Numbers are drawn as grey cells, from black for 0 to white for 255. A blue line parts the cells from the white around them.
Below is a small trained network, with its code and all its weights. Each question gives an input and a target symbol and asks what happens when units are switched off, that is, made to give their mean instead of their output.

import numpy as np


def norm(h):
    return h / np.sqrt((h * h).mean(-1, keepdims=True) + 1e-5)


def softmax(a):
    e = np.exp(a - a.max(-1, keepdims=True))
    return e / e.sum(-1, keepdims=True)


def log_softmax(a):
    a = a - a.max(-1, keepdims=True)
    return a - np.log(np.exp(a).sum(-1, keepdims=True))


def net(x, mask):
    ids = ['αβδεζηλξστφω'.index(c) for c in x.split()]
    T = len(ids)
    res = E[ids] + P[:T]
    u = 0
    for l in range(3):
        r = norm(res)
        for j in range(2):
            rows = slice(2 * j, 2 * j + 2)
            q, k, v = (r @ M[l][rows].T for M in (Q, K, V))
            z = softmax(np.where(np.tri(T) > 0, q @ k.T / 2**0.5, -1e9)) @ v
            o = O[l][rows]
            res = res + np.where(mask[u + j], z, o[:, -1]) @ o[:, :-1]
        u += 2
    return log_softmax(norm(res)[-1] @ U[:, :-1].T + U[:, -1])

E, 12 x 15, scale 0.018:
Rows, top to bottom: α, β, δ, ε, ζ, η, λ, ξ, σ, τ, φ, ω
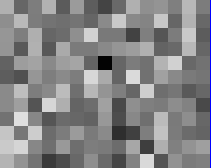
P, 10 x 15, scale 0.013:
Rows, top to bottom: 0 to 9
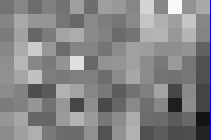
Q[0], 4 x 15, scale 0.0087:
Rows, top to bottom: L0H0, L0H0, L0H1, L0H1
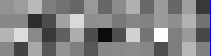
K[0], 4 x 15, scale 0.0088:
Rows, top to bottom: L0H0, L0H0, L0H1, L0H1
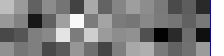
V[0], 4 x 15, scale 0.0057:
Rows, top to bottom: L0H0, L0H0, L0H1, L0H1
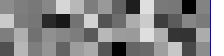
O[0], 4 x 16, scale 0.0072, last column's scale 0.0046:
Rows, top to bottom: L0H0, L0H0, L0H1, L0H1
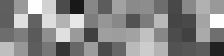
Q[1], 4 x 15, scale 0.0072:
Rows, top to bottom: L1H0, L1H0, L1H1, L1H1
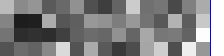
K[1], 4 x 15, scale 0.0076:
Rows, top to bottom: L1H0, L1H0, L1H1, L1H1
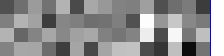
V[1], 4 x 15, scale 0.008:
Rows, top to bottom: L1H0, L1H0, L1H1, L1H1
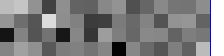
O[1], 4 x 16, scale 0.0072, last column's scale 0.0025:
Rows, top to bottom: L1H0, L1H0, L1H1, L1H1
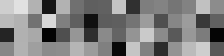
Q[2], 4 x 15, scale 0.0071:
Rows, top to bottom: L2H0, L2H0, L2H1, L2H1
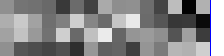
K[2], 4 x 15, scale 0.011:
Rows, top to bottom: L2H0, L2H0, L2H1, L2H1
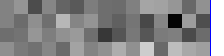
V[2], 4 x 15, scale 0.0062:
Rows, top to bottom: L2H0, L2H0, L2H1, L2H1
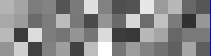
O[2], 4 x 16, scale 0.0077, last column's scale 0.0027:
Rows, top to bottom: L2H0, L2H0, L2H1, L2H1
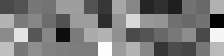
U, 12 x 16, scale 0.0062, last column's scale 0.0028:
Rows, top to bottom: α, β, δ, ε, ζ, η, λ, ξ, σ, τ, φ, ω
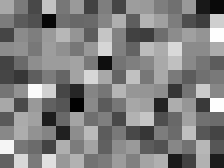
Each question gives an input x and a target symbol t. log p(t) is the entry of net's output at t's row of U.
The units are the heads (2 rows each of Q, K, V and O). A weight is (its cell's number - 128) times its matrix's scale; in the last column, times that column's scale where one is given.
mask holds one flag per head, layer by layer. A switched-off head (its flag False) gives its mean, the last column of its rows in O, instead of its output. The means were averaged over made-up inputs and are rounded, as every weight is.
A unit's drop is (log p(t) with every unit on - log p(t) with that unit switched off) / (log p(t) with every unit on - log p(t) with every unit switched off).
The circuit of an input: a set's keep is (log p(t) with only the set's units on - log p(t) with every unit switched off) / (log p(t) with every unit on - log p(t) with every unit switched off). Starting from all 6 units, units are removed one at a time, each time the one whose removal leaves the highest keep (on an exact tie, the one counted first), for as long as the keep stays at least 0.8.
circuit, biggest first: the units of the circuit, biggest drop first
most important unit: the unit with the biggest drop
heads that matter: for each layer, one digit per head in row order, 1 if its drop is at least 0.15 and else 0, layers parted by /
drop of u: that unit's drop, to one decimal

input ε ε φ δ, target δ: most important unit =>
L0H0
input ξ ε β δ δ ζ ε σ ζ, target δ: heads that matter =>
01 / 00 / 00
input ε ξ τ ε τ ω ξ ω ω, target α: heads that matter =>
10 / 10 / 00
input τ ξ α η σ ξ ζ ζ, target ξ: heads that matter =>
10 / 00 / 00
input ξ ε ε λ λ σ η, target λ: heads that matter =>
10 / 00 / 00
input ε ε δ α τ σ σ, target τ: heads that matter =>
01 / 00 / 01
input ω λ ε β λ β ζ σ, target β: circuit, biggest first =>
(L1H1, L0H0)
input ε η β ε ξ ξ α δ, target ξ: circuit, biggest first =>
(L0H0, L1H0)
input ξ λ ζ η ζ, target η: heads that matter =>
00 / 10 / 00
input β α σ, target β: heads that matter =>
11 / 01 / 00
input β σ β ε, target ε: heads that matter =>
01 / 00 / 10
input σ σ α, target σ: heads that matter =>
00 / 01 / 00
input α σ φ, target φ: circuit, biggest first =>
(L0H0, L2H0)
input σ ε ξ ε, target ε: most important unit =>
L0H1
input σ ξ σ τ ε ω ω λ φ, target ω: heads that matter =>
11 / 00 / 00
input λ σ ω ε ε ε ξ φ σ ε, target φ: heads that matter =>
10 / 11 / 01
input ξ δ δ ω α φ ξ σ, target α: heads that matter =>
11 / 10 / 00
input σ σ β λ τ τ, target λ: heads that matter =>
11 / 00 / 00
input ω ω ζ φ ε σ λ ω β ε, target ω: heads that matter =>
10 / 00 / 00
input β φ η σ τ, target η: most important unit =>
L1H0
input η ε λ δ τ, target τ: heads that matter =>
00 / 00 / 01
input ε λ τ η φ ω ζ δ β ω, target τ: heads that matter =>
01 / 00 / 00
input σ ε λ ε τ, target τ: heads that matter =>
10 / 00 / 01
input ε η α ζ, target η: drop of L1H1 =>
0.0
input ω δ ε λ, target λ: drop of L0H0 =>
1.0
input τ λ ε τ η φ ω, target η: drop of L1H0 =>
0.9
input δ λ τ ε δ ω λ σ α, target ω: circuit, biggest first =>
(L0H1)
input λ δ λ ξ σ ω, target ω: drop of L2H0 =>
0.1
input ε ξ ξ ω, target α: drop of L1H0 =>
0.6
